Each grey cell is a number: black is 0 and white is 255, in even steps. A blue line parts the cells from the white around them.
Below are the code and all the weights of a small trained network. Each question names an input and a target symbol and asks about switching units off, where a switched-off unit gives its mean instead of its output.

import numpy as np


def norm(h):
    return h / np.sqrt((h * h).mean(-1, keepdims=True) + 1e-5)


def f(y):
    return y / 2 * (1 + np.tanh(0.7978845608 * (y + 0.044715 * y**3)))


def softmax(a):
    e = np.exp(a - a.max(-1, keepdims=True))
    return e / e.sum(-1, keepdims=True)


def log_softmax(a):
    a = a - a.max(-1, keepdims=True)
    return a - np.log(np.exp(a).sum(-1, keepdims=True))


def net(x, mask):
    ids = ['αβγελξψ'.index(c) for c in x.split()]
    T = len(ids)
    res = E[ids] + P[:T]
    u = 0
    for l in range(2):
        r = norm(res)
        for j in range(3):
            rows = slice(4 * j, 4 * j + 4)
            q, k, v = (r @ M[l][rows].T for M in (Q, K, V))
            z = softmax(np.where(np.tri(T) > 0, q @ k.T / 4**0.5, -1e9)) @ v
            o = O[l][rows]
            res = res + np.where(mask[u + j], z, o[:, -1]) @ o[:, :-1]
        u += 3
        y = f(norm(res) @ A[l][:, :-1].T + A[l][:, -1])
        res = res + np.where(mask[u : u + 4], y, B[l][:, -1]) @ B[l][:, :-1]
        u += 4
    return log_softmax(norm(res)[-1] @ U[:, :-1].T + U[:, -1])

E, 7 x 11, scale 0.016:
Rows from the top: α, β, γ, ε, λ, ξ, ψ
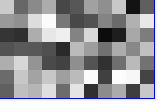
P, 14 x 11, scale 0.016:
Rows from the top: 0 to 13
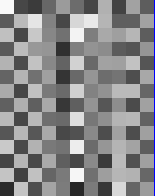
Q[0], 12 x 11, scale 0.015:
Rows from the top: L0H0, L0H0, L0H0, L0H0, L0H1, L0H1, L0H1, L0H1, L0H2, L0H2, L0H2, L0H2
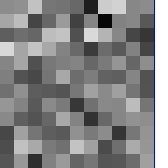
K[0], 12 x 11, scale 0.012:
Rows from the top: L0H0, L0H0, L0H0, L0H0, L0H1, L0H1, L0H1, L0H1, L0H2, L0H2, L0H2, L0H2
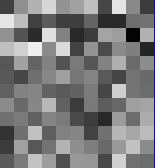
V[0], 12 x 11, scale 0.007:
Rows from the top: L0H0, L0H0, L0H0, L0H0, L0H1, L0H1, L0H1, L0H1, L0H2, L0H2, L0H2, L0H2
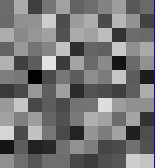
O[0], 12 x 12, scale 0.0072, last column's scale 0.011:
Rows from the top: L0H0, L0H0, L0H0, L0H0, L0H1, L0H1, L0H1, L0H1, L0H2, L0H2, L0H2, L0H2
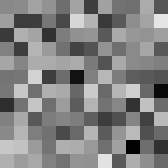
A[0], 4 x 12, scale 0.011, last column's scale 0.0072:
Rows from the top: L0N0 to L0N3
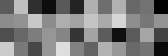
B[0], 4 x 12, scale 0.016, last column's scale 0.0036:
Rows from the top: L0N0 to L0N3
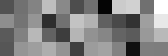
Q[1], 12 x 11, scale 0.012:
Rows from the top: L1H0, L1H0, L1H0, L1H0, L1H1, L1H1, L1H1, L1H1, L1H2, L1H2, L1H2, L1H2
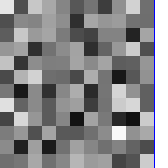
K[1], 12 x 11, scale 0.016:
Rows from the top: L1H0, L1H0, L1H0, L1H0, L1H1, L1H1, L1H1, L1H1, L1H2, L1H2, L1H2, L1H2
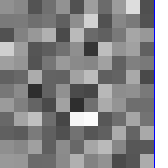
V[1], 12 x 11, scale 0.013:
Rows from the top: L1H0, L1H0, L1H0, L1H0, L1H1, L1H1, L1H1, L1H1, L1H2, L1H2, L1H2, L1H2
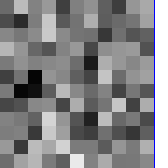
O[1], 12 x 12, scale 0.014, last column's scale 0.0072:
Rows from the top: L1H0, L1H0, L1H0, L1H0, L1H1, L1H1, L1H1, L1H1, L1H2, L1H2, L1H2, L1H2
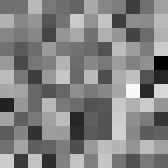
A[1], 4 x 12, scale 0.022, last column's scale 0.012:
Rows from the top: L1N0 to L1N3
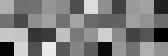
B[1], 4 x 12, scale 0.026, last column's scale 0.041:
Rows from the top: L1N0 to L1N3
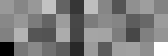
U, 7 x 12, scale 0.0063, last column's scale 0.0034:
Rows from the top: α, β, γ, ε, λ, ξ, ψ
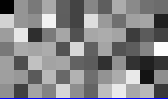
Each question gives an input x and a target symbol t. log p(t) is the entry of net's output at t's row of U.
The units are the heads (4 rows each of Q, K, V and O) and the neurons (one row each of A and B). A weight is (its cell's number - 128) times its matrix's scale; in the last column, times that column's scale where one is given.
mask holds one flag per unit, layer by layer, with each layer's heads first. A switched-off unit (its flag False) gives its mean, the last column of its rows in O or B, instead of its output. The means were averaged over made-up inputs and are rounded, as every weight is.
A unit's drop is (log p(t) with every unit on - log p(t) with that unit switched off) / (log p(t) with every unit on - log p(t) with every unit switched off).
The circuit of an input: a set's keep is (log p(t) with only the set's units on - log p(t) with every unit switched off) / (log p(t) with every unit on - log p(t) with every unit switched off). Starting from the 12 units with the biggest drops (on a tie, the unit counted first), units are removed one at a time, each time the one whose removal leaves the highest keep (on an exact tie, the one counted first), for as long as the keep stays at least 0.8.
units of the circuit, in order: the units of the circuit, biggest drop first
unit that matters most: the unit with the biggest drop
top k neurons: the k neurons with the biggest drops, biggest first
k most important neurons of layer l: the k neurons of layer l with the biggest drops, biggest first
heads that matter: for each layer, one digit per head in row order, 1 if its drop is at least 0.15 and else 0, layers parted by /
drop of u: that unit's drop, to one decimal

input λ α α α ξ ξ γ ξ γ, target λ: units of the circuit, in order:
[L1H1 L0H2 L1N3 L1H0]
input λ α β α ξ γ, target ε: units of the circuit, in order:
[L1H2 L1N3]
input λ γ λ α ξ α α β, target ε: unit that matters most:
L0N2
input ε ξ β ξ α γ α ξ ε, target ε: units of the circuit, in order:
[L1H2 L1N3]
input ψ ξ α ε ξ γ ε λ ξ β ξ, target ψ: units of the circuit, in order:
[L1H2 L1N3 L0H2 L0H0]
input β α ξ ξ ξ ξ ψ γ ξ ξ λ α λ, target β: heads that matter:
001 / 010
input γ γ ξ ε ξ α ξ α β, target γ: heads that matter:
011 / 011
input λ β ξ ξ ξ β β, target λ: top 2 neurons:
[L1N3 L0N0]
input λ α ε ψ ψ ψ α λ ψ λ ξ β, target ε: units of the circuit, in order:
[L1H2 L1N3]
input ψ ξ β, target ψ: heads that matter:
011 / 001
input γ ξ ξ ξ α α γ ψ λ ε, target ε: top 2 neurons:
[L0N2 L1N3]
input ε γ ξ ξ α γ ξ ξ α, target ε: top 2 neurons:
[L1N3 L0N1]
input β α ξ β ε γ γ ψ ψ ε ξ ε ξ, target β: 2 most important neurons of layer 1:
[L1N0 L1N3]
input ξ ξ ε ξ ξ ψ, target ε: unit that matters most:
L1H2
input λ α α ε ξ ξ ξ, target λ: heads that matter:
101 / 110
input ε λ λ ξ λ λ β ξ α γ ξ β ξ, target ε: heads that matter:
011 / 001
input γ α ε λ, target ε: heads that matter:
000 / 001
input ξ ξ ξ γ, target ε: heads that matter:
000 / 000
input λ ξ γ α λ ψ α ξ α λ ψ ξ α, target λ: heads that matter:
101 / 110
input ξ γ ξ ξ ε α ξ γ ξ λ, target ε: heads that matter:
100 / 001
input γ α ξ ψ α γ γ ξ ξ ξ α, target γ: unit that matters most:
L0H0
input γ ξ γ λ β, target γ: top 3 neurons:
[L1N2 L1N3 L0N3]
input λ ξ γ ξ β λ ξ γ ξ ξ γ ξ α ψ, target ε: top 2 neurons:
[L0N0 L1N3]
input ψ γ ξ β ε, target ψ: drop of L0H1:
0.2
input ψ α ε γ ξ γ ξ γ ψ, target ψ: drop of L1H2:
0.8
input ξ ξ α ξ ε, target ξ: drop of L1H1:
1.0
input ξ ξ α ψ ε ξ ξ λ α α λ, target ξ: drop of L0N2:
0.0
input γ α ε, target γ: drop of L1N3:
0.1
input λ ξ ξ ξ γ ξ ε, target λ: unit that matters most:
L1H1
